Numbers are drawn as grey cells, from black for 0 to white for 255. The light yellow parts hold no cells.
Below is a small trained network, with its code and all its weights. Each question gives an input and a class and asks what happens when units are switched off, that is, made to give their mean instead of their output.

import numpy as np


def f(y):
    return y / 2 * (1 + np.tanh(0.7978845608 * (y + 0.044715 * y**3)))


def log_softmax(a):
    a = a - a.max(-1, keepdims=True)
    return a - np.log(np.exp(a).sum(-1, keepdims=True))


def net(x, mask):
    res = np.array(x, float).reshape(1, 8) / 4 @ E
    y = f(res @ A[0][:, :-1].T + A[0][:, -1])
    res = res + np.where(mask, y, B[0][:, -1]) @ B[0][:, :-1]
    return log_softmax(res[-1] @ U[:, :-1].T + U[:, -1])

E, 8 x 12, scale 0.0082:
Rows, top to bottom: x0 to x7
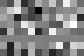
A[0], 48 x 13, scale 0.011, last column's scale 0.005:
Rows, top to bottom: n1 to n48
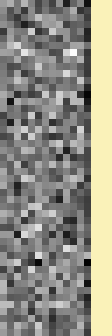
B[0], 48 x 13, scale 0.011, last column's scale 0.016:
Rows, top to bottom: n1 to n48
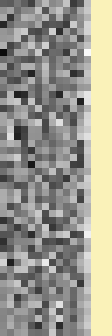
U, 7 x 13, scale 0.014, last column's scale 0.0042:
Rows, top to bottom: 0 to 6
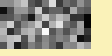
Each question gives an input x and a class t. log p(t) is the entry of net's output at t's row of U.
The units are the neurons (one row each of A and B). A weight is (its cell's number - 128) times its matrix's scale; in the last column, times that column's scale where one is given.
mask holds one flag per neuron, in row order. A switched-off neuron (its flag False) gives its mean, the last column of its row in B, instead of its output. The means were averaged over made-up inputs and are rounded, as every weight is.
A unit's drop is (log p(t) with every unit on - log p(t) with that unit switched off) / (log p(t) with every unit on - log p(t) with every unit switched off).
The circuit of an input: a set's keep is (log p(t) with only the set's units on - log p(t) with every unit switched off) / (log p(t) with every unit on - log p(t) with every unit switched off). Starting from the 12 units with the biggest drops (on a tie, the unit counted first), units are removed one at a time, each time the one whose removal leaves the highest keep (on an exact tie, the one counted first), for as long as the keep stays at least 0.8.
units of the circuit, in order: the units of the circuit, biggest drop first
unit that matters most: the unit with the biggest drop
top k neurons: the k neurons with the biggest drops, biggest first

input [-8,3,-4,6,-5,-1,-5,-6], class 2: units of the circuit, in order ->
n34
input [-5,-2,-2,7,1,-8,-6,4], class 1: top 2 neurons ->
n8, n26
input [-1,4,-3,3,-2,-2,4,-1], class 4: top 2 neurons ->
n7, n12
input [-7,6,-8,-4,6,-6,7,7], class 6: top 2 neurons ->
n20, n12
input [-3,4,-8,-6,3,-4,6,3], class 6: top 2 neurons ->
n20, n8
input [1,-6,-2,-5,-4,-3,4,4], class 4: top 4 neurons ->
n8, n10, n33, n3
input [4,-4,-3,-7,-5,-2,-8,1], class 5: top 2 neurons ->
n29, n23
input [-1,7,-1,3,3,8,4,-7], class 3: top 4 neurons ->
n44, n19, n31, n33
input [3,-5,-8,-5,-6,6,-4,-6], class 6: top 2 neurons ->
n19, n33
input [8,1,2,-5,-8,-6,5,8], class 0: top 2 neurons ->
n37, n42
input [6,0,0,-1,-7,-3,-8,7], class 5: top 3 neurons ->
n29, n23, n6
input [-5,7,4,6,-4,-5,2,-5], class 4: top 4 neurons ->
n38, n7, n4, n32
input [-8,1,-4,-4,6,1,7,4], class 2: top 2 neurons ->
n34, n1
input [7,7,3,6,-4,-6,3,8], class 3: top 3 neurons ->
n18, n2, n34
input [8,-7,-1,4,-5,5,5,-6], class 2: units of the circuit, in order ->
n11
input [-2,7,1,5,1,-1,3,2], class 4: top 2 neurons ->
n38, n7
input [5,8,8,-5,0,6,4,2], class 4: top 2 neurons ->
n38, n20
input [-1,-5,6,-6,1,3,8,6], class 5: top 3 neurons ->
n15, n41, n8
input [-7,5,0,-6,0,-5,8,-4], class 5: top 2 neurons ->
n15, n41
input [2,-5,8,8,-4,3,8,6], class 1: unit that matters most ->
n8
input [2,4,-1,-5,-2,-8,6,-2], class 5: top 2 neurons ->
n15, n8
